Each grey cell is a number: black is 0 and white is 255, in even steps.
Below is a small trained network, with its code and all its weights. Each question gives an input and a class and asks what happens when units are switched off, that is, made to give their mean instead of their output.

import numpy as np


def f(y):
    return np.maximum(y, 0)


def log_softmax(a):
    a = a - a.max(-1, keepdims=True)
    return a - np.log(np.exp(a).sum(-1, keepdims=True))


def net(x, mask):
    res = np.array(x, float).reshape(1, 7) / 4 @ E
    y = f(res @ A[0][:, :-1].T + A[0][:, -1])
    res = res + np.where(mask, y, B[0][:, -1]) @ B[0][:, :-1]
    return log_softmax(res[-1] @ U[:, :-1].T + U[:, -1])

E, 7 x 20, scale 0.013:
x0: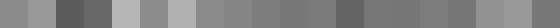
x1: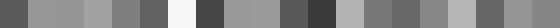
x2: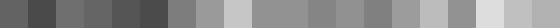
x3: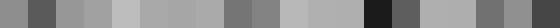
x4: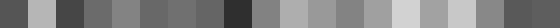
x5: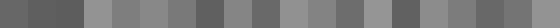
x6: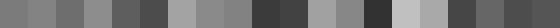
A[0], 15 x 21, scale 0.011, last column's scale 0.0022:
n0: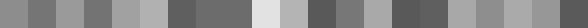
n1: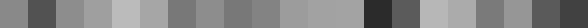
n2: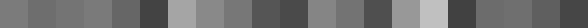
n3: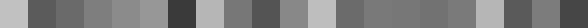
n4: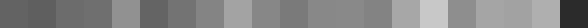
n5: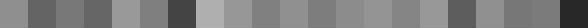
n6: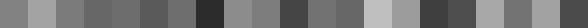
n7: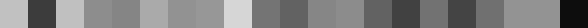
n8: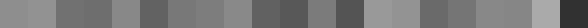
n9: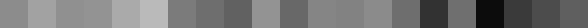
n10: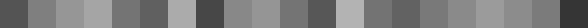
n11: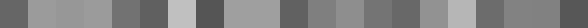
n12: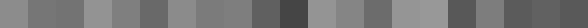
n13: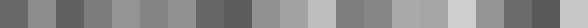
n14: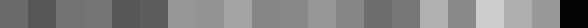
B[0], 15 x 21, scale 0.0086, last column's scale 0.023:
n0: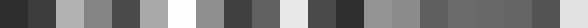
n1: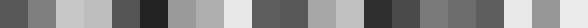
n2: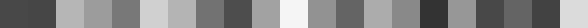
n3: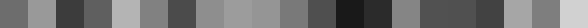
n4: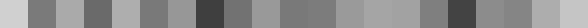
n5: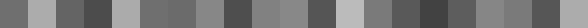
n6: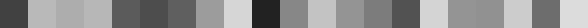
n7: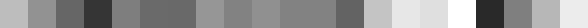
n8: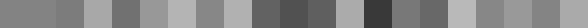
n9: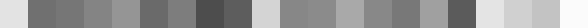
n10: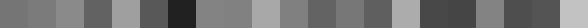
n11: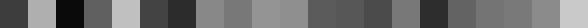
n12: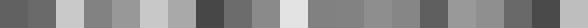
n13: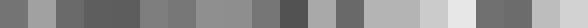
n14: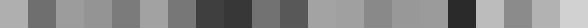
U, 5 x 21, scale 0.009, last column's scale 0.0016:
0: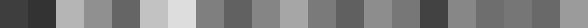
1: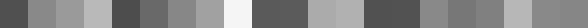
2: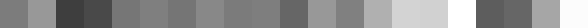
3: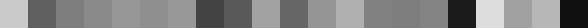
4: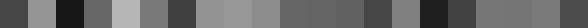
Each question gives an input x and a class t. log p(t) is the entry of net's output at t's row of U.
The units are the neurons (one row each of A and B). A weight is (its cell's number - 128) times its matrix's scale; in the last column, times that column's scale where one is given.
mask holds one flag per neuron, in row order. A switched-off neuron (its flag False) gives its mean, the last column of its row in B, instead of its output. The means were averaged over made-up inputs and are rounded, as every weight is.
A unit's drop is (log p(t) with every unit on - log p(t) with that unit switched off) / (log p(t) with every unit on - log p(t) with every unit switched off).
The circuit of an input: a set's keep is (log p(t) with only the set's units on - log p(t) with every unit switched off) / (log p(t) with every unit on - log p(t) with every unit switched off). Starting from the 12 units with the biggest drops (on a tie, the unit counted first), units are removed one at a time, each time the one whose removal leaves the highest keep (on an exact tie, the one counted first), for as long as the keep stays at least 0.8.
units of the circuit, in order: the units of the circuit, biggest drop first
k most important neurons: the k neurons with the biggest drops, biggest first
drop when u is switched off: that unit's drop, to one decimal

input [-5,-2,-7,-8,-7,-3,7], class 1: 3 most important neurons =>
n6, n0, n8
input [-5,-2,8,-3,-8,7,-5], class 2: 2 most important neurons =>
n7, n9
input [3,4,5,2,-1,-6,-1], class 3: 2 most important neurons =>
n14, n3
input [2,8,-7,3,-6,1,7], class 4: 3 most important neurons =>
n11, n0, n10
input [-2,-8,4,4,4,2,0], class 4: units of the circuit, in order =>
n3
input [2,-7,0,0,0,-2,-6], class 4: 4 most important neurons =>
n3, n2, n5, n12
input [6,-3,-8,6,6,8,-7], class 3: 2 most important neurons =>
n9, n2
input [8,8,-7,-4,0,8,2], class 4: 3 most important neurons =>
n11, n14, n10
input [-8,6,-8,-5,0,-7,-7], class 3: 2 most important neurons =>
n9, n2
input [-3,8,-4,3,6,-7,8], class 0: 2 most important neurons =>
n2, n12
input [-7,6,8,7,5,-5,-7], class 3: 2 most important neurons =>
n14, n4
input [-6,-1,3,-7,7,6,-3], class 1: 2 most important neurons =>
n6, n7
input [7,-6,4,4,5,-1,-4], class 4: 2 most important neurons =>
n7, n3
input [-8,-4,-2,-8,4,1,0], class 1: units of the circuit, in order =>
n6
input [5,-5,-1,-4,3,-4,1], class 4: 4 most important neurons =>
n1, n7, n3, n5
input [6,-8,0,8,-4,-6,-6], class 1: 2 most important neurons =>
n1, n11
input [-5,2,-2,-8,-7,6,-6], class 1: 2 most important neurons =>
n6, n2
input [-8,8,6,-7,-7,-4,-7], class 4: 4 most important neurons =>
n11, n10, n1, n2
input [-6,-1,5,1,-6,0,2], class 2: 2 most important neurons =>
n7, n9
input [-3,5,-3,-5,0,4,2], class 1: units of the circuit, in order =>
n6
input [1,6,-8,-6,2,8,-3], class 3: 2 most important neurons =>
n9, n1
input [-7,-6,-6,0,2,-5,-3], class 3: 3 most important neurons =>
n9, n11, n10
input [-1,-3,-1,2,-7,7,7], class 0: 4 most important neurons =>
n2, n12, n13, n6
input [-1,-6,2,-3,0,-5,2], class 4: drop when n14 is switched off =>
0.0
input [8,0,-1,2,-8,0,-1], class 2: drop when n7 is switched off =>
1.2
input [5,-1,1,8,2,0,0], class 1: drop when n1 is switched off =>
0.8
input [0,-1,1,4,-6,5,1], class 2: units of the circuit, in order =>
n7
